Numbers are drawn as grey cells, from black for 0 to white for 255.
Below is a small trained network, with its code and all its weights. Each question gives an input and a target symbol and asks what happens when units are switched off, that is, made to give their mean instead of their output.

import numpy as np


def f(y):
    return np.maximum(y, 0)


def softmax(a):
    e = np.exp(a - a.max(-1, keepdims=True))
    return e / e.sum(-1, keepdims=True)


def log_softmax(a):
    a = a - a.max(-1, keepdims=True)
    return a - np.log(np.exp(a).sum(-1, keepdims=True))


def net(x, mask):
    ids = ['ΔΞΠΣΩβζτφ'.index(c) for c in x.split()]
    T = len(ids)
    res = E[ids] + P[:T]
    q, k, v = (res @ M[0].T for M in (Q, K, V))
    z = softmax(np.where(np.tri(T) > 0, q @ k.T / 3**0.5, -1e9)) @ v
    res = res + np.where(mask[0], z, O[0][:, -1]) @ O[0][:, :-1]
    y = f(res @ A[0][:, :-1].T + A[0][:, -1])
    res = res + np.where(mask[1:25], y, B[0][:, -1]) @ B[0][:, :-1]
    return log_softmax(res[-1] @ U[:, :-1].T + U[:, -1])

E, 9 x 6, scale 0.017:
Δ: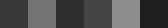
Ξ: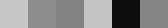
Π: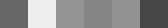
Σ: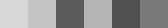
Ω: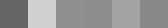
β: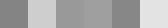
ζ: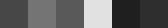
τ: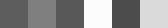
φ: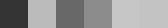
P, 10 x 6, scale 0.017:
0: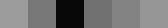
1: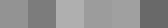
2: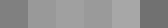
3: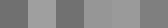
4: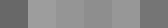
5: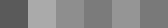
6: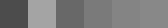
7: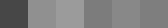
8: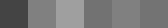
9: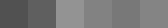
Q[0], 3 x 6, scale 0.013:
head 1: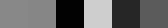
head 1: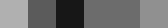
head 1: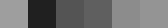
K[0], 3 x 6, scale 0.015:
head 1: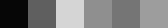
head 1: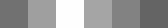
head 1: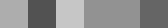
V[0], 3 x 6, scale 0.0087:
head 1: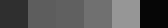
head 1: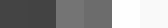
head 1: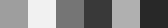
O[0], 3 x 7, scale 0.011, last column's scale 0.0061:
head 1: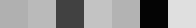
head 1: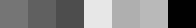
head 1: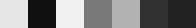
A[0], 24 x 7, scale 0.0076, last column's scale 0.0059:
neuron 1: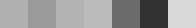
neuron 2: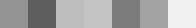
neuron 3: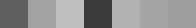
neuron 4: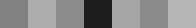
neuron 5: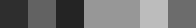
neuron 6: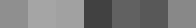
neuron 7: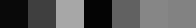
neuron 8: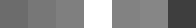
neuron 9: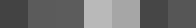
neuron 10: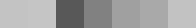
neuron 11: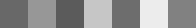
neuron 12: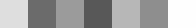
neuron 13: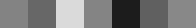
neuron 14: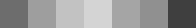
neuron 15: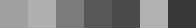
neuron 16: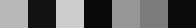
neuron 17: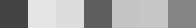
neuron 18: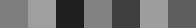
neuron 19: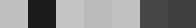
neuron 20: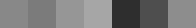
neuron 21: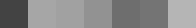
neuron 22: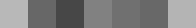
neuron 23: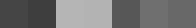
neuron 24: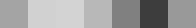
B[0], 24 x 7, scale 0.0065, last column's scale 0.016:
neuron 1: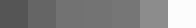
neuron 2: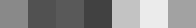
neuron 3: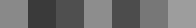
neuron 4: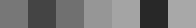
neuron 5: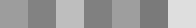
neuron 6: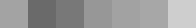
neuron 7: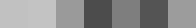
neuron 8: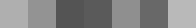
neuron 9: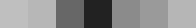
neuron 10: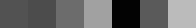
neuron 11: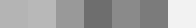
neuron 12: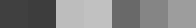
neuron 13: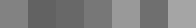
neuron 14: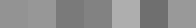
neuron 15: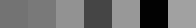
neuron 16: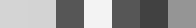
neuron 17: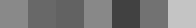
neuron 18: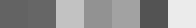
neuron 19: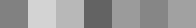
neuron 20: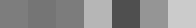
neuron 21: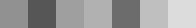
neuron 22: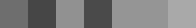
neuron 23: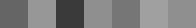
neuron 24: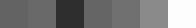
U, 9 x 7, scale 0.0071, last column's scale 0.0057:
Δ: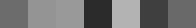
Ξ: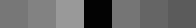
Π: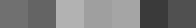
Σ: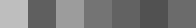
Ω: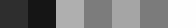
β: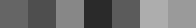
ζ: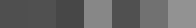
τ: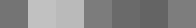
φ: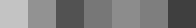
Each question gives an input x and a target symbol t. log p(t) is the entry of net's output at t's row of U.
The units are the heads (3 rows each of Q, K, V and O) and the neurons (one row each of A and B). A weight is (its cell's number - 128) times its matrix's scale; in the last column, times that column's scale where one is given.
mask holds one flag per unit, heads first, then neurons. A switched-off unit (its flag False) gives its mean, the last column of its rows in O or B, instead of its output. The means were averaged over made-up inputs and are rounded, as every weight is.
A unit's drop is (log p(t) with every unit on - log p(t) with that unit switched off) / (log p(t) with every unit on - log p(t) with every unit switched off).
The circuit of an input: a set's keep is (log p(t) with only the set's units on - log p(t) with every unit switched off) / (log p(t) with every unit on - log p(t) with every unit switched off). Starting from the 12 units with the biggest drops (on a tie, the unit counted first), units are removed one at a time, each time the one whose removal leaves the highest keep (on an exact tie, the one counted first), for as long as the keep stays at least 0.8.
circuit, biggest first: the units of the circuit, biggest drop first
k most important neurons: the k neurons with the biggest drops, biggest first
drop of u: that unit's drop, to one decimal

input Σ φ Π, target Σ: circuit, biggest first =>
(head 1; neuron 16; neuron 3)
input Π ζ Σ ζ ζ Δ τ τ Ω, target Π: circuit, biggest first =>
(head 1; neuron 16; neuron 12)
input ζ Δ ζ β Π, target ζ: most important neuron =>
(neuron 24)
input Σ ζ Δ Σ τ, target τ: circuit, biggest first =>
(neuron 11; head 1; neuron 5; neuron 24)
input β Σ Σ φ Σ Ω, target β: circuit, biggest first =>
(head 1; neuron 18)
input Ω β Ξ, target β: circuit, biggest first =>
(head 1; neuron 2)
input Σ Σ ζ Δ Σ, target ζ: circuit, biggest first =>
(neuron 10; neuron 11; neuron 5)
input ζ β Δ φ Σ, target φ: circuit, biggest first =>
(head 1; neuron 8; neuron 18)
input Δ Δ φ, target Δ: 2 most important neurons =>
(neuron 19; neuron 9)
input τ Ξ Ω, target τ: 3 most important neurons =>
(neuron 11; neuron 5; neuron 24)
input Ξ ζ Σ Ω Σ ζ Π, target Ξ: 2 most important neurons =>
(neuron 7; neuron 15)
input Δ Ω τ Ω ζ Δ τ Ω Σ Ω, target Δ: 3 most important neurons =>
(neuron 19; neuron 9; neuron 21)
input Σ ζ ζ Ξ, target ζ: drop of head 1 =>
0.2
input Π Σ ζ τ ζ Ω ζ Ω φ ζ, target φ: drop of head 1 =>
0.9
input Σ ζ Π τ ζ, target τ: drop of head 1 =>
1.3
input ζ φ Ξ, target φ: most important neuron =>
(neuron 8)
